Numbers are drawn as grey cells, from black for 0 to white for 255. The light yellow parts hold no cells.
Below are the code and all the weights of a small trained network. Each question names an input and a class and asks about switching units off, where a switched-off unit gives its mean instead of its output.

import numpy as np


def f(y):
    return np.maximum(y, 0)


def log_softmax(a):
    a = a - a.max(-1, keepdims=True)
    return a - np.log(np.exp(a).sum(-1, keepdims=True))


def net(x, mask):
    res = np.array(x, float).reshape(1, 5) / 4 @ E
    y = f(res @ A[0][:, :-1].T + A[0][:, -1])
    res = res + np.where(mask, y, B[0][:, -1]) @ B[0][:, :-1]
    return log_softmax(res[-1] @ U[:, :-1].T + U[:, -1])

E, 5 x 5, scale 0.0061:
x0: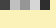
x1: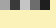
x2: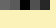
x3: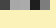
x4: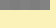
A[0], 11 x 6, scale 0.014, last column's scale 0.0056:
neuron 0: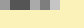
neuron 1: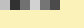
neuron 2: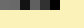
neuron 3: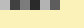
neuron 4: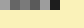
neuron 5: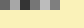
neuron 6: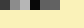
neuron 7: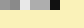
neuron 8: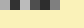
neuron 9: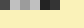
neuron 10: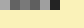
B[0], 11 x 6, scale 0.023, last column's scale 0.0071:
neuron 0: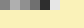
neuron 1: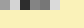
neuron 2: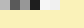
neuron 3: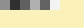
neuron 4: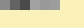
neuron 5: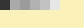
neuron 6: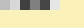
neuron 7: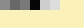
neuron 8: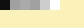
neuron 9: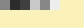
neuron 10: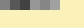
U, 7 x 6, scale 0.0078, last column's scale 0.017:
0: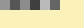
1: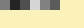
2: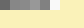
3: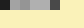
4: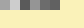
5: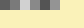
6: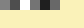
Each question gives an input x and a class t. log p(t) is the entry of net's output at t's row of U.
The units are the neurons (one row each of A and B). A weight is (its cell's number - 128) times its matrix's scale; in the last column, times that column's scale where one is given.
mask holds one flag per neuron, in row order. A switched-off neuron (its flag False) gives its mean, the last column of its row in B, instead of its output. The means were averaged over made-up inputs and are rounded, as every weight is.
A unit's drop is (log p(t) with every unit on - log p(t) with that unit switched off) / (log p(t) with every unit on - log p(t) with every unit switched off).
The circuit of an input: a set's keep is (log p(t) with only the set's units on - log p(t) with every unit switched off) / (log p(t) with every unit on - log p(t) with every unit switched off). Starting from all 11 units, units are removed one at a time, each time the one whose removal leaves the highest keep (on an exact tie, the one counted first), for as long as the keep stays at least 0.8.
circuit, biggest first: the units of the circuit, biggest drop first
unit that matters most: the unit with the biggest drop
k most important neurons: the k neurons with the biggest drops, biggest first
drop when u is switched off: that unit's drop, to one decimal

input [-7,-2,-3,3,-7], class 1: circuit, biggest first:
[neuron 3]
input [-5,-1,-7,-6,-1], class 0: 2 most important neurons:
[neuron 7; neuron 6]
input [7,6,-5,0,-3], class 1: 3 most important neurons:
[neuron 9; neuron 2; neuron 5]
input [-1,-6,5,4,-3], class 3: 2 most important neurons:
[neuron 5; neuron 7]
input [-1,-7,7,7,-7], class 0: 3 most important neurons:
[neuron 2; neuron 8; neuron 1]
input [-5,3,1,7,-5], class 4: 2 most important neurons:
[neuron 6; neuron 9]
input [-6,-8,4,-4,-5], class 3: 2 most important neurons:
[neuron 5; neuron 9]
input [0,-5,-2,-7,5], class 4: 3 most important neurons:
[neuron 8; neuron 1; neuron 0]
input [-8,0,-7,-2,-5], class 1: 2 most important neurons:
[neuron 3; neuron 2]
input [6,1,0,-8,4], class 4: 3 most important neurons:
[neuron 1; neuron 3; neuron 0]
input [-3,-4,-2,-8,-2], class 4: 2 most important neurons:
[neuron 1; neuron 8]
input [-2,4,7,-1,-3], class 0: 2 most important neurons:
[neuron 2; neuron 5]
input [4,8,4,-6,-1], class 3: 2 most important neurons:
[neuron 8; neuron 6]
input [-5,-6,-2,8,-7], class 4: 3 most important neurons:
[neuron 6; neuron 8; neuron 9]
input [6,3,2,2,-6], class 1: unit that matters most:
neuron 9
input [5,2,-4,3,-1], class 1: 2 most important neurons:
[neuron 9; neuron 2]
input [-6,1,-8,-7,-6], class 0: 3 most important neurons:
[neuron 7; neuron 6; neuron 9]
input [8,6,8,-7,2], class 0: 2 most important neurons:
[neuron 2; neuron 3]
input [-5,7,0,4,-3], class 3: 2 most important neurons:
[neuron 8; neuron 9]
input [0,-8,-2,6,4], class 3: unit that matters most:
neuron 5
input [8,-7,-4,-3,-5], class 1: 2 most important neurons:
[neuron 9; neuron 8]
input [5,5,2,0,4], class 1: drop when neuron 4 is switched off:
-0.1
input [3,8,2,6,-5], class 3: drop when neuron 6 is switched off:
-0.1
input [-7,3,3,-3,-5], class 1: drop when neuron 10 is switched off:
0.1
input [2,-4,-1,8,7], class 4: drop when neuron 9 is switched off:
0.0
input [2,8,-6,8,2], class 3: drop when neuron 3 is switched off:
0.2
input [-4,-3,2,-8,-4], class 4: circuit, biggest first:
[neuron 1]
